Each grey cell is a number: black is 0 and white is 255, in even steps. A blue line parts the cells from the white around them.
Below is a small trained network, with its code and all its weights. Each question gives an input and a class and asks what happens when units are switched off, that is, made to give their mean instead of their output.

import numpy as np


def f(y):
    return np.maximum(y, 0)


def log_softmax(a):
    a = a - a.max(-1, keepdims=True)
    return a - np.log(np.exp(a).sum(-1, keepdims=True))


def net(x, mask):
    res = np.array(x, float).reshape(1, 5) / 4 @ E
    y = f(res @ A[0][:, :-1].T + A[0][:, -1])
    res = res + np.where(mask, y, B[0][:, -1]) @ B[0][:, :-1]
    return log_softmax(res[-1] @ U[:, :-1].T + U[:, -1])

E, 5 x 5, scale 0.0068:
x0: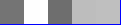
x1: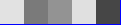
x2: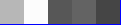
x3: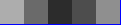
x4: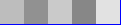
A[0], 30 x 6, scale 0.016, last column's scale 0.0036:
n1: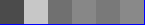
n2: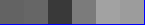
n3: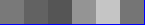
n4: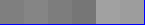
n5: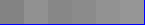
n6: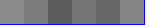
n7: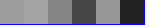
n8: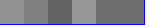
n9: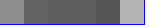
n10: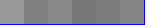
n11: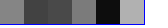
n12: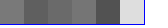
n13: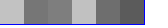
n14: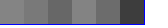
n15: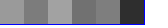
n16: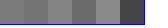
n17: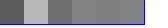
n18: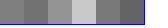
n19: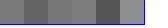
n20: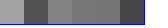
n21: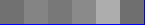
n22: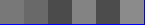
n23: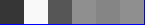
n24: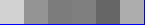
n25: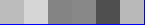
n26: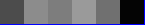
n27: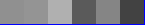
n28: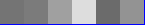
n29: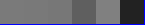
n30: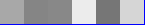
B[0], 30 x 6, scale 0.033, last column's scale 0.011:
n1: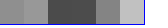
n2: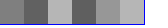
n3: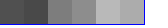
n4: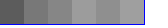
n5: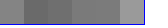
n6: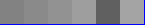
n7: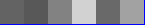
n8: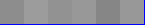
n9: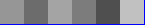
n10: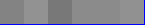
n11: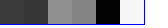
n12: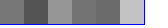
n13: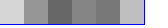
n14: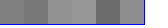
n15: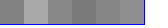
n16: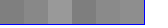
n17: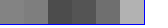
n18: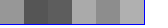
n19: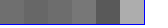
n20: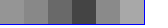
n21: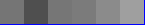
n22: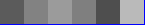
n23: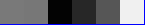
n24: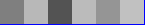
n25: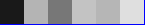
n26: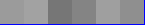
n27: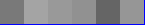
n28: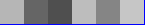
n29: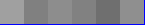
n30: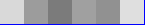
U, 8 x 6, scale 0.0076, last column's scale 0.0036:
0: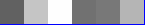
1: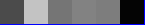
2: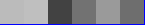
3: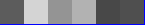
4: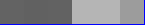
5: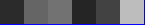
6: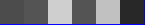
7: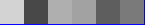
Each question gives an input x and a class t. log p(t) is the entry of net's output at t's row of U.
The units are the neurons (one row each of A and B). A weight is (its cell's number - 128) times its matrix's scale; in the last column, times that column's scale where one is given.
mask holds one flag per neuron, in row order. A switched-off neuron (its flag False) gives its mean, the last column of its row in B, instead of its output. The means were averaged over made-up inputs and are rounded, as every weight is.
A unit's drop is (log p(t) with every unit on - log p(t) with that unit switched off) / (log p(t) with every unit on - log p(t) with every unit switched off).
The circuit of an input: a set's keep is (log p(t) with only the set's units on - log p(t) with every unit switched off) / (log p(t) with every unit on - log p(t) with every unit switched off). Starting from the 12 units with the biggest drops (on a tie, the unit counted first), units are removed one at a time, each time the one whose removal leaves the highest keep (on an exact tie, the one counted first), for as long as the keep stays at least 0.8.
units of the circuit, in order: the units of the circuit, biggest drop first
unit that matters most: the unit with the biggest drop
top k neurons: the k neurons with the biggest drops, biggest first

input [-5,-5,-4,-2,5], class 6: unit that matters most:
n23
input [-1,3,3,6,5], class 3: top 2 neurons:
[n23, n25]
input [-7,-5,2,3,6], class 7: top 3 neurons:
[n23, n25, n11]
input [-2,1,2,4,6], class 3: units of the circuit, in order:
[n23, n24]
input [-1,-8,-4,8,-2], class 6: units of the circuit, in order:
[n23, n2]
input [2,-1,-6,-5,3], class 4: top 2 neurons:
[n11, n9]
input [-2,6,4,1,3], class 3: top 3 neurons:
[n25, n23, n1]
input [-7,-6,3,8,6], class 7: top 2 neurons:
[n23, n25]
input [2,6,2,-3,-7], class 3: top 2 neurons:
[n25, n11]
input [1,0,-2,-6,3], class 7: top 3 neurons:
[n25, n23, n24]
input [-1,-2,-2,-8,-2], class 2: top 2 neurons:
[n11, n25]
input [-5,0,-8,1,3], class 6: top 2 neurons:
[n23, n11]
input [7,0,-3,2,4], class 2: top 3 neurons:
[n11, n25, n23]
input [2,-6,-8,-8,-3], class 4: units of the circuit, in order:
[n11]
